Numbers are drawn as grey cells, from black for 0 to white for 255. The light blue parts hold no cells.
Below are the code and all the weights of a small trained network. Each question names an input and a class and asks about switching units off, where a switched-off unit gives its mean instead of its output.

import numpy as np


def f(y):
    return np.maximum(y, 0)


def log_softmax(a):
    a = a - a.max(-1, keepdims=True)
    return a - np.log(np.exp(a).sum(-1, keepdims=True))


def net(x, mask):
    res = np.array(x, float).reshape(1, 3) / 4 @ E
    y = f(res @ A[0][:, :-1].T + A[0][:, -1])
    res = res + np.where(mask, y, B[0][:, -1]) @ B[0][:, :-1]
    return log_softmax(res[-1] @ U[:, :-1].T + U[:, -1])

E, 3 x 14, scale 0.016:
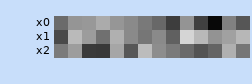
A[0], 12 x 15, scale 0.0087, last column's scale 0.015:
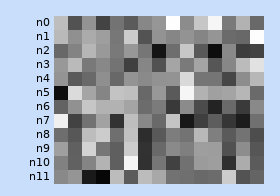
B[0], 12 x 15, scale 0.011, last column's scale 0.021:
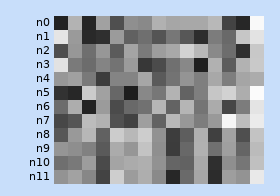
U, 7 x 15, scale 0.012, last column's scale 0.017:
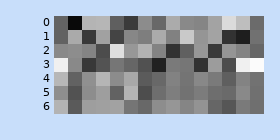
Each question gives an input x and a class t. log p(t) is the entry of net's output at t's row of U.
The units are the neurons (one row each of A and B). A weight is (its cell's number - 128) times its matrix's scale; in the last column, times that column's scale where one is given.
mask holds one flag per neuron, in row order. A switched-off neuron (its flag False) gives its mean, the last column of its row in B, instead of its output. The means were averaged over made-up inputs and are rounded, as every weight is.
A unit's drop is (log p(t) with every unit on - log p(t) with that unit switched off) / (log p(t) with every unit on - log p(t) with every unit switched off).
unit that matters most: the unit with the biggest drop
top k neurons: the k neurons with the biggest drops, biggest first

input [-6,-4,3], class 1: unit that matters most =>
n0
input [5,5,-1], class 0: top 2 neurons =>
n5, n0
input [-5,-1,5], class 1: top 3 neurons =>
n0, n1, n8
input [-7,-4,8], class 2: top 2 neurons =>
n11, n6
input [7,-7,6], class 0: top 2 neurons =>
n7, n0
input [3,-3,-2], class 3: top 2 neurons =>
n5, n0
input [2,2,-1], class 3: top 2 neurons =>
n0, n7
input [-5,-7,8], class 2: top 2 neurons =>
n11, n5
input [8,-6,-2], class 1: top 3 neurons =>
n6, n2, n5
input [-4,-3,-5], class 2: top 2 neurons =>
n5, n6
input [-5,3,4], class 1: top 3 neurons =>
n0, n1, n7
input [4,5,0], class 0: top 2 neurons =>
n5, n0
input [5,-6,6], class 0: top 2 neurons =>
n7, n0
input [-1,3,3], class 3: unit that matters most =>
n7
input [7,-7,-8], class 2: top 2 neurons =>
n8, n5
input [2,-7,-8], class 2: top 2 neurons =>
n8, n5
